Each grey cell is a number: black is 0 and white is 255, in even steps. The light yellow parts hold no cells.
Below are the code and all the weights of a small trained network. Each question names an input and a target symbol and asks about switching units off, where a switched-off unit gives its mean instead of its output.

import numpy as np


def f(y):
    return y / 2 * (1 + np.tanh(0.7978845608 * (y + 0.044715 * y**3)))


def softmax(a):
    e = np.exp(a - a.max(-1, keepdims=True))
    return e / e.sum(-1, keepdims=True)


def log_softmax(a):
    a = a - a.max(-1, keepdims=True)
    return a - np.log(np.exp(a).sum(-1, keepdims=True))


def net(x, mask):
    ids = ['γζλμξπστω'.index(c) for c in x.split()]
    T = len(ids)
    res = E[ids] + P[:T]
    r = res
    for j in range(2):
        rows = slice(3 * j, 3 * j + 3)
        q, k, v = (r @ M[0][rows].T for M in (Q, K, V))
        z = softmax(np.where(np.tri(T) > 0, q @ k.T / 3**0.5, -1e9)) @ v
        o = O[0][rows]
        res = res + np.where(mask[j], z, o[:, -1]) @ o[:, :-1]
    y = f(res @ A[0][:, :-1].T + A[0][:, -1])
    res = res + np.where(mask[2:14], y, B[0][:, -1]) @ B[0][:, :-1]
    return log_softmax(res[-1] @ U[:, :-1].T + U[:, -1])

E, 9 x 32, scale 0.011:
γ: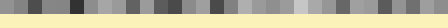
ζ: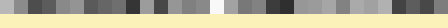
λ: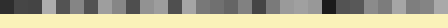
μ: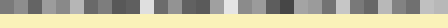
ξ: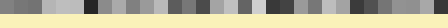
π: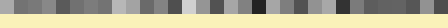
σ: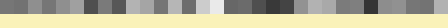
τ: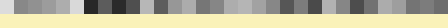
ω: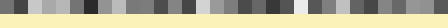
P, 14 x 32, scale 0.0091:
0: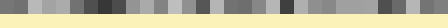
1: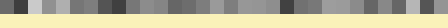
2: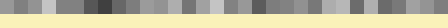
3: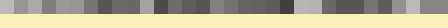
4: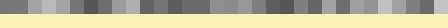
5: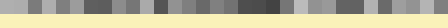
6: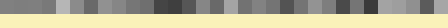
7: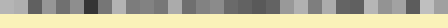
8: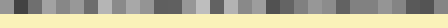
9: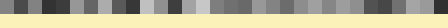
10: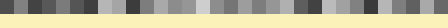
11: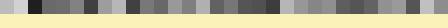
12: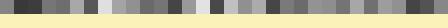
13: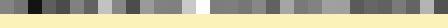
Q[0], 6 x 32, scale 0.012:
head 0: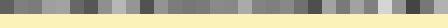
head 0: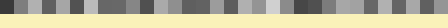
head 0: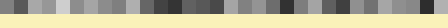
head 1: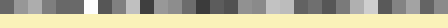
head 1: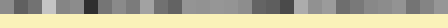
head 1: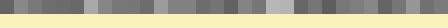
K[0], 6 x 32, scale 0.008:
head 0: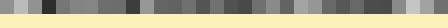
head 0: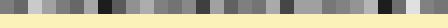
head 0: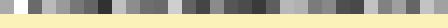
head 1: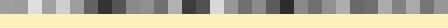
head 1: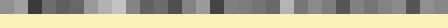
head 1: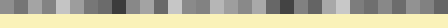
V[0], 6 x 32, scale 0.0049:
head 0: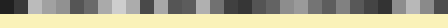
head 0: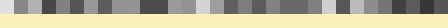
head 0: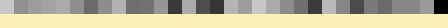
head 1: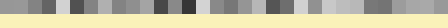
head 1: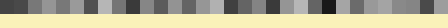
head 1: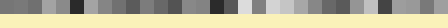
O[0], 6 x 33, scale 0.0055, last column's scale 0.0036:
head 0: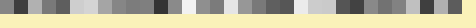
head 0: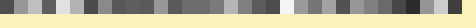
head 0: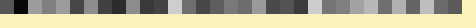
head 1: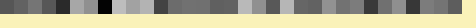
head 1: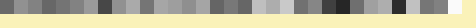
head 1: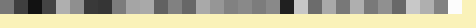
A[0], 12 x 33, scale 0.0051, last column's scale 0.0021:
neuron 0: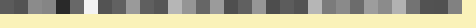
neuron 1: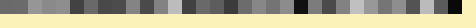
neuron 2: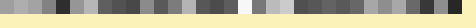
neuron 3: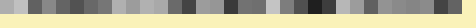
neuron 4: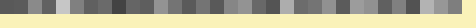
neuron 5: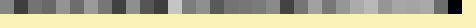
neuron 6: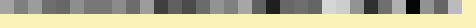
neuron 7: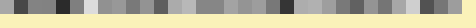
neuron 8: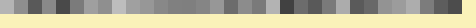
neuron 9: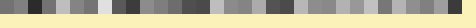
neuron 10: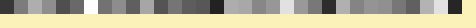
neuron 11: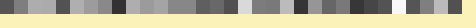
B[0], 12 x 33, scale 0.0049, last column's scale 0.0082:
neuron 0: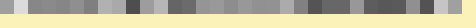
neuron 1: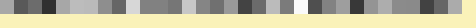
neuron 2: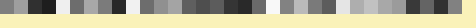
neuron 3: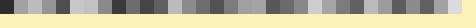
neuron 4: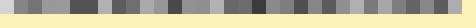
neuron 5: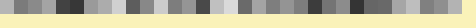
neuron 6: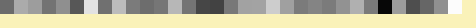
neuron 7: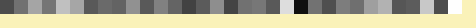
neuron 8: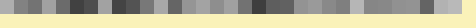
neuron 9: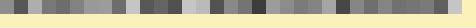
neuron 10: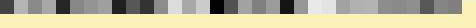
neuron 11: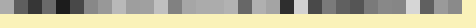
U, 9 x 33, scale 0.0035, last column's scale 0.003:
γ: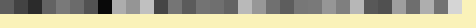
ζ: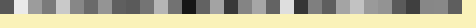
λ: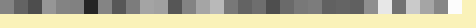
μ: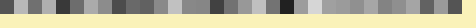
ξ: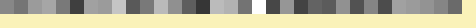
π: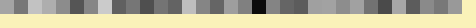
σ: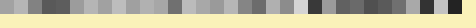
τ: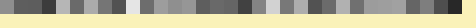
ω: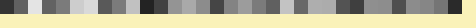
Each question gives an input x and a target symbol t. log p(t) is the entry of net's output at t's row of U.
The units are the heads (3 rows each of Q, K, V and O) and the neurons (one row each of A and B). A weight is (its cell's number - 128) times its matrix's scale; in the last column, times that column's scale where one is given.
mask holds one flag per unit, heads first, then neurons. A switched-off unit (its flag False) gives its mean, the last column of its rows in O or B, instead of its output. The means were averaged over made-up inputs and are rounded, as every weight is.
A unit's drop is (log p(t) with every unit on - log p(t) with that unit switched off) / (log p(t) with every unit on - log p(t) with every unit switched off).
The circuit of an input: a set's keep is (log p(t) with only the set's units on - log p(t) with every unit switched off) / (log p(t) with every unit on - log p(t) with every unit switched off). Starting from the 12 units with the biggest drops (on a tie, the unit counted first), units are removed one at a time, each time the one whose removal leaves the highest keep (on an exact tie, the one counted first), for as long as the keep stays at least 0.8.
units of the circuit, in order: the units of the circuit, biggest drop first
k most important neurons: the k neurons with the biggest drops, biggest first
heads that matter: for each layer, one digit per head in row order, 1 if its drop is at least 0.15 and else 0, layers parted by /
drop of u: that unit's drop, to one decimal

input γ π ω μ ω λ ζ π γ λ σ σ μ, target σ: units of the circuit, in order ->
head 0
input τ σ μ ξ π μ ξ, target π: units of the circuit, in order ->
head 1; neuron 9
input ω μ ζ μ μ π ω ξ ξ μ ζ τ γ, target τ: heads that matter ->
10
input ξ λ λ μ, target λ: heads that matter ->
10
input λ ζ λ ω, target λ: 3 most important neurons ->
neuron 6; neuron 7; neuron 8
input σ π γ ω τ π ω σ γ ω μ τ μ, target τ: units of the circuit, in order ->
head 0; neuron 1
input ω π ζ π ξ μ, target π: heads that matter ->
01
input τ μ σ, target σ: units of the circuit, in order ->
head 1; neuron 11
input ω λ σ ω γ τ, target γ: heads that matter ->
01
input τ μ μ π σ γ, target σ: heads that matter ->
10
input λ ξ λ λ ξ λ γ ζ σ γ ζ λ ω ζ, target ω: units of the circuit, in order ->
head 0; neuron 7
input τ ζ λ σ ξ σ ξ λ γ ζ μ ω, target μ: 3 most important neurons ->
neuron 3; neuron 7; neuron 8
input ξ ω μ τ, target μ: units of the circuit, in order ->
head 0; neuron 3
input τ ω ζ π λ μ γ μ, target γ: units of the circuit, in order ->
head 1
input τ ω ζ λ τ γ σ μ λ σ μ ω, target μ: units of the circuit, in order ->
neuron 3; head 0
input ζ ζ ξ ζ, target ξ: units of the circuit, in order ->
head 0; neuron 5
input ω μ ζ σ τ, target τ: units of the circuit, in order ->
neuron 2; head 1
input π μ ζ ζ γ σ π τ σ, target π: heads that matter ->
01
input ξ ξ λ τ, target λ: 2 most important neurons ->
neuron 6; neuron 7
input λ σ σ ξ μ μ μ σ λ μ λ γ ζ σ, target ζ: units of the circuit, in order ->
head 0
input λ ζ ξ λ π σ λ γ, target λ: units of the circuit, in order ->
head 0; neuron 6; neuron 7
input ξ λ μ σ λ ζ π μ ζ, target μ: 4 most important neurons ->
neuron 3; neuron 7; neuron 4; neuron 6
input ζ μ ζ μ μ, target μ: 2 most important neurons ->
neuron 3; neuron 10
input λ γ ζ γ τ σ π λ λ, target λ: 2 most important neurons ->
neuron 6; neuron 7
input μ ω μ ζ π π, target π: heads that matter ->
11
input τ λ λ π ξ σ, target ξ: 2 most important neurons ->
neuron 5; neuron 0
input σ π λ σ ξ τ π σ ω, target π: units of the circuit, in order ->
head 1
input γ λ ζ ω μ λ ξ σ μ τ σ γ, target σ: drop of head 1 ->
-0.3
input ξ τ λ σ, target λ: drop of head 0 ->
0.3
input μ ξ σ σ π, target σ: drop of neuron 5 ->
-0.1
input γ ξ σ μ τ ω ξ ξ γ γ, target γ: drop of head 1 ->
0.6
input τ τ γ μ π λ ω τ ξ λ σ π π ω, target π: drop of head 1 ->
0.6
